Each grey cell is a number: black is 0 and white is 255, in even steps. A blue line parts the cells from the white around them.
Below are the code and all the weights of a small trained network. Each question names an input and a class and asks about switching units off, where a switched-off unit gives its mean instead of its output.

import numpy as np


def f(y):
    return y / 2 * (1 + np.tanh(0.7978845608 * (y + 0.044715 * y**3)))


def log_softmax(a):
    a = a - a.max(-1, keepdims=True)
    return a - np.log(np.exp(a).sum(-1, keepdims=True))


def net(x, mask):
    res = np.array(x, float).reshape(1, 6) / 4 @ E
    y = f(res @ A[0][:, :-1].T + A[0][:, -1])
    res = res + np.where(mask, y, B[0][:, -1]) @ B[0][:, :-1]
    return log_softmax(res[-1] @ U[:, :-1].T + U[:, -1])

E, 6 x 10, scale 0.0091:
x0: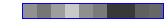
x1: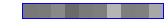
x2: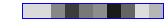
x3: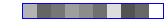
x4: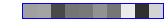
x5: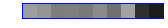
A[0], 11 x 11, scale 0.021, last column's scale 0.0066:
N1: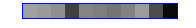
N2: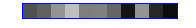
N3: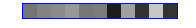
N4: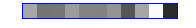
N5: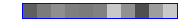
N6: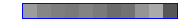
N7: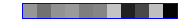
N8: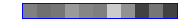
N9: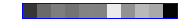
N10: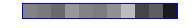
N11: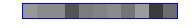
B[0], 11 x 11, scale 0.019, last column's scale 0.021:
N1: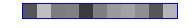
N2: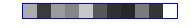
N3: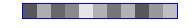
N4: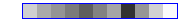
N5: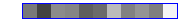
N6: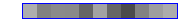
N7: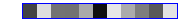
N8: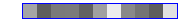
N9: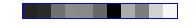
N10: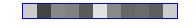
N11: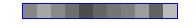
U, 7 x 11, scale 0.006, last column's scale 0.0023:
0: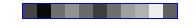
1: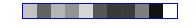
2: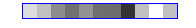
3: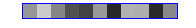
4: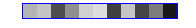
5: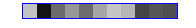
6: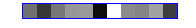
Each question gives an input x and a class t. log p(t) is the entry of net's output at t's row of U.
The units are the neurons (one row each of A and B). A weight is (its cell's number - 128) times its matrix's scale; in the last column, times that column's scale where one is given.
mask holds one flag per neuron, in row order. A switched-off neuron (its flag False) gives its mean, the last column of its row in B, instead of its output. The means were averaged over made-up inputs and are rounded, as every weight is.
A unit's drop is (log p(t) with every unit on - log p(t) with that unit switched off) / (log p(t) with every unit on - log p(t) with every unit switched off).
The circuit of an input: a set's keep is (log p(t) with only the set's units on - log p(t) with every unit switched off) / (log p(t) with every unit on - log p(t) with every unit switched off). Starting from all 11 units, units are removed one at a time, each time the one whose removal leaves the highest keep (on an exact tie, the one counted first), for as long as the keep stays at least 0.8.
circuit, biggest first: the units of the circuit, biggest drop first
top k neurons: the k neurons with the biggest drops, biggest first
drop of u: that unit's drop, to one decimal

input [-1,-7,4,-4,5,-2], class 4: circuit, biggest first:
N3
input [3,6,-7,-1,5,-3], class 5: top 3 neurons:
N10; N8; N4
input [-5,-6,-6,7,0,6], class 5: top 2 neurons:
N10; N8
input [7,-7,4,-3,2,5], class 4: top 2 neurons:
N3; N5
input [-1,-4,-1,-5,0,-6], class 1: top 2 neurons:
N9; N4
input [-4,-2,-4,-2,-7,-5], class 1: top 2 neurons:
N2; N5
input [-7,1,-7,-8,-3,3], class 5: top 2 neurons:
N10; N8
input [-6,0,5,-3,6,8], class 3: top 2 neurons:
N1; N11
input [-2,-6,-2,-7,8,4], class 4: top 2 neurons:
N3; N5
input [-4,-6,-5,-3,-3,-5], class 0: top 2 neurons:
N9; N10
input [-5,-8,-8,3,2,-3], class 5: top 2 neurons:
N8; N10
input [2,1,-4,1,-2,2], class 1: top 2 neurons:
N2; N1
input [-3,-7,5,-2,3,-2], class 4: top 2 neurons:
N4; N3
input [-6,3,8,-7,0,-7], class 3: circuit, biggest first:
N1
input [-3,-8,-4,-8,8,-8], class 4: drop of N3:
0.1
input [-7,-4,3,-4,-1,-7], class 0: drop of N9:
0.2
